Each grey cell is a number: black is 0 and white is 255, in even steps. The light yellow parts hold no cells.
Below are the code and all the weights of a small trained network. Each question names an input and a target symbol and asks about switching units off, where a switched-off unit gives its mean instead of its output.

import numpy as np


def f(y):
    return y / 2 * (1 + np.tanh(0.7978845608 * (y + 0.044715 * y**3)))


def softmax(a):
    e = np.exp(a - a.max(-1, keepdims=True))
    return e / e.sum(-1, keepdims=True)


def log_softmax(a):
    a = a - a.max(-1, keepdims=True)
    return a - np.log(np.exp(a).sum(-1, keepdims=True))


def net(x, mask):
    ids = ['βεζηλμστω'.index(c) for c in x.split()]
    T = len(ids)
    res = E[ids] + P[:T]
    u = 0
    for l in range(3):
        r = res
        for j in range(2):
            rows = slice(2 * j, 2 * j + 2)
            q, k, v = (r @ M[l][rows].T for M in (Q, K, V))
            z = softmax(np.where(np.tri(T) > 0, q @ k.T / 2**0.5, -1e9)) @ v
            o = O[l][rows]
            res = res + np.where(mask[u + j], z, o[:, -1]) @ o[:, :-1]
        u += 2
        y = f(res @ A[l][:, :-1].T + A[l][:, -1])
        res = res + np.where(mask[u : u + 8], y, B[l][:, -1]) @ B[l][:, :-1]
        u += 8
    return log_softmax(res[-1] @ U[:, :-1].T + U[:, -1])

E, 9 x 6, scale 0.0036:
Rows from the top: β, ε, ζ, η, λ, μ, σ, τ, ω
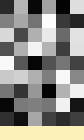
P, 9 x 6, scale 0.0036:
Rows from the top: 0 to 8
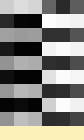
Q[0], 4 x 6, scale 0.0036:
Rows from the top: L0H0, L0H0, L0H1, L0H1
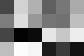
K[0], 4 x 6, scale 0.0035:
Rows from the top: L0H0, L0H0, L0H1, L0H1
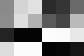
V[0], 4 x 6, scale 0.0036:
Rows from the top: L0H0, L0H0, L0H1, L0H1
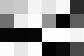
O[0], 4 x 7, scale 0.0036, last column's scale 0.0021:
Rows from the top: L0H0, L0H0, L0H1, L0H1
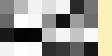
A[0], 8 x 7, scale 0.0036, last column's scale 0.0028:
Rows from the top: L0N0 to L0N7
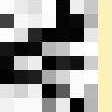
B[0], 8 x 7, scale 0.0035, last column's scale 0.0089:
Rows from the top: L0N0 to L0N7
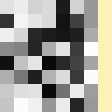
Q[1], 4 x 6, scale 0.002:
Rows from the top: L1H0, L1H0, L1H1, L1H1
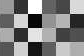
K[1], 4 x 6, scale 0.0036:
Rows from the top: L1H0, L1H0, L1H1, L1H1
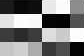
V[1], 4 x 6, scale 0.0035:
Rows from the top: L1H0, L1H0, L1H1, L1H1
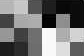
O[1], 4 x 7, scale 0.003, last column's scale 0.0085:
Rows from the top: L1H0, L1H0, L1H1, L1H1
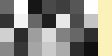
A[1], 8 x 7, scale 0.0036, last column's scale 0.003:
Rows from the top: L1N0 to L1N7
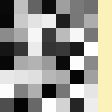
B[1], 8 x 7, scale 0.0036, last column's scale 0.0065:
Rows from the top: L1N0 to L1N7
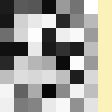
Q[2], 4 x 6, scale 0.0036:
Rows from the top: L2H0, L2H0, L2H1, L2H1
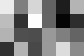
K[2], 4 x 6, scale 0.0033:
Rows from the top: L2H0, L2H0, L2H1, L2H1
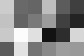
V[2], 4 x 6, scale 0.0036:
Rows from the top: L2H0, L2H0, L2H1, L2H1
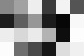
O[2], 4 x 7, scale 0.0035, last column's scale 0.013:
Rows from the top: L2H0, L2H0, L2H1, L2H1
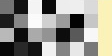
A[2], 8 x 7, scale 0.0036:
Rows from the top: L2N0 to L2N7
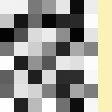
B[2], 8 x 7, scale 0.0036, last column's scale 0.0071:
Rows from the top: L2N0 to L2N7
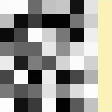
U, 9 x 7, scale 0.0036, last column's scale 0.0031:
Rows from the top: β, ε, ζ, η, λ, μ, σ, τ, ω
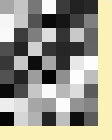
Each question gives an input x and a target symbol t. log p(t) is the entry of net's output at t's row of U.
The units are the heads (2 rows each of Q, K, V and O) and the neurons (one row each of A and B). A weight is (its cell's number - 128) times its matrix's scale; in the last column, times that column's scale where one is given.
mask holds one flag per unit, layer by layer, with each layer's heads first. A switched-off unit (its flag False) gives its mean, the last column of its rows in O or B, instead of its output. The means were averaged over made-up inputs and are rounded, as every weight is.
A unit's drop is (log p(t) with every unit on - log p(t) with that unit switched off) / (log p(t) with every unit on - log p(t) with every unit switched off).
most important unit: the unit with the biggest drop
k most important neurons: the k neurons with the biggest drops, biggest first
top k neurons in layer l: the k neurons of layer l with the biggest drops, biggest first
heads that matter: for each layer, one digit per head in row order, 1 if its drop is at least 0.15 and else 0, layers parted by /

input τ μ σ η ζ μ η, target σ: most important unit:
L2H1
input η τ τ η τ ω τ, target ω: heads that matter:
01 / 00 / 01
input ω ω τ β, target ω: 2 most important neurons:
(L0N4; L0N5)
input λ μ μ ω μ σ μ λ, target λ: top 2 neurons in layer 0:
(L0N2; L0N6)
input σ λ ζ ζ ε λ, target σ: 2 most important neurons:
(L0N6; L1N6)
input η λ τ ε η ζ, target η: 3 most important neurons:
(L0N6; L0N0; L1N4)
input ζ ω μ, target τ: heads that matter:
01 / 00 / 01
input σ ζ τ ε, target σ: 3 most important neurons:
(L0N6; L1N6; L1N2)
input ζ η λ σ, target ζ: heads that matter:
00 / 00 / 01
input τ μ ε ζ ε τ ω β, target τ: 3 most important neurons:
(L1N7; L0N5; L0N3)
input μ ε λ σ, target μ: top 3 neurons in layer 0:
(L0N6; L0N7; L0N5)
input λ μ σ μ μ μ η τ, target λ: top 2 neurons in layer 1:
(L1N6; L1N5)
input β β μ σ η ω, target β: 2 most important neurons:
(L0N5; L0N3)
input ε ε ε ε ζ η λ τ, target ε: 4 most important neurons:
(L0N1; L1N5; L1N1; L0N0)
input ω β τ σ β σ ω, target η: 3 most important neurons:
(L0N3; L0N5; L1N3)
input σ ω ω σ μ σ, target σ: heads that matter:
01 / 01 / 11
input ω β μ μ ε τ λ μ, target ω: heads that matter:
11 / 11 / 10
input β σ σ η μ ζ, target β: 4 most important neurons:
(L0N5; L0N3; L1N4; L0N6)
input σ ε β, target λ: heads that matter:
01 / 00 / 11
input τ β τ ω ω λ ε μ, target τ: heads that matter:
00 / 00 / 01
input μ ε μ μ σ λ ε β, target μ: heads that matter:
11 / 01 / 11
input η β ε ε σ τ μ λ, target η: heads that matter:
11 / 01 / 11
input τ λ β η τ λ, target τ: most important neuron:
(L1N7)
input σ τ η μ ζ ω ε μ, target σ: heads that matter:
01 / 01 / 11
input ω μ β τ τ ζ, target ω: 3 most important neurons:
(L0N4; L0N6; L0N5)
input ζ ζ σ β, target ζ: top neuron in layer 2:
(L2N7)
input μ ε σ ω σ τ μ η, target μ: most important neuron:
(L1N2)
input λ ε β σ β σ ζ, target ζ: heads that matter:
01 / 11 / 00
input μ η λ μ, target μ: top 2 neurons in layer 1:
(L1N2; L1N5)
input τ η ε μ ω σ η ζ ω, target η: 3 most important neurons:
(L1N3; L0N3; L0N5)
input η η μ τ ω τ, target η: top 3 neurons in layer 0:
(L0N0; L0N6; L0N1)
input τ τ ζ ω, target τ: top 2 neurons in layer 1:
(L1N7; L1N3)
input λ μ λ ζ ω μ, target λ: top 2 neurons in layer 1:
(L1N6; L1N5)
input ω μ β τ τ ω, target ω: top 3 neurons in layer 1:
(L1N0; L1N2; L1N4)
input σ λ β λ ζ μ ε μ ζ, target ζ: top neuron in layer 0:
(L0N3)
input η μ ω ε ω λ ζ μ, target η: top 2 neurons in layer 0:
(L0N6; L0N0)
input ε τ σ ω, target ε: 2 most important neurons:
(L0N1; L1N5)
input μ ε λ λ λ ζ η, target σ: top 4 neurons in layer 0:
(L0N5; L0N3; L0N1; L0N4)
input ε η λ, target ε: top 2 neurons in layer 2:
(L2N1; L2N2)
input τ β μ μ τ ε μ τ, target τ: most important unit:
L1N7
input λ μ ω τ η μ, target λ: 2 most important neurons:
(L0N2; L1N6)
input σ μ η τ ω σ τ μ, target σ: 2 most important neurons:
(L0N6; L1N6)
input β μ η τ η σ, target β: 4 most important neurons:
(L0N5; L0N3; L1N4; L0N6)
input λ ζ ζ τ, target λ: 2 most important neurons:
(L0N2; L1N5)
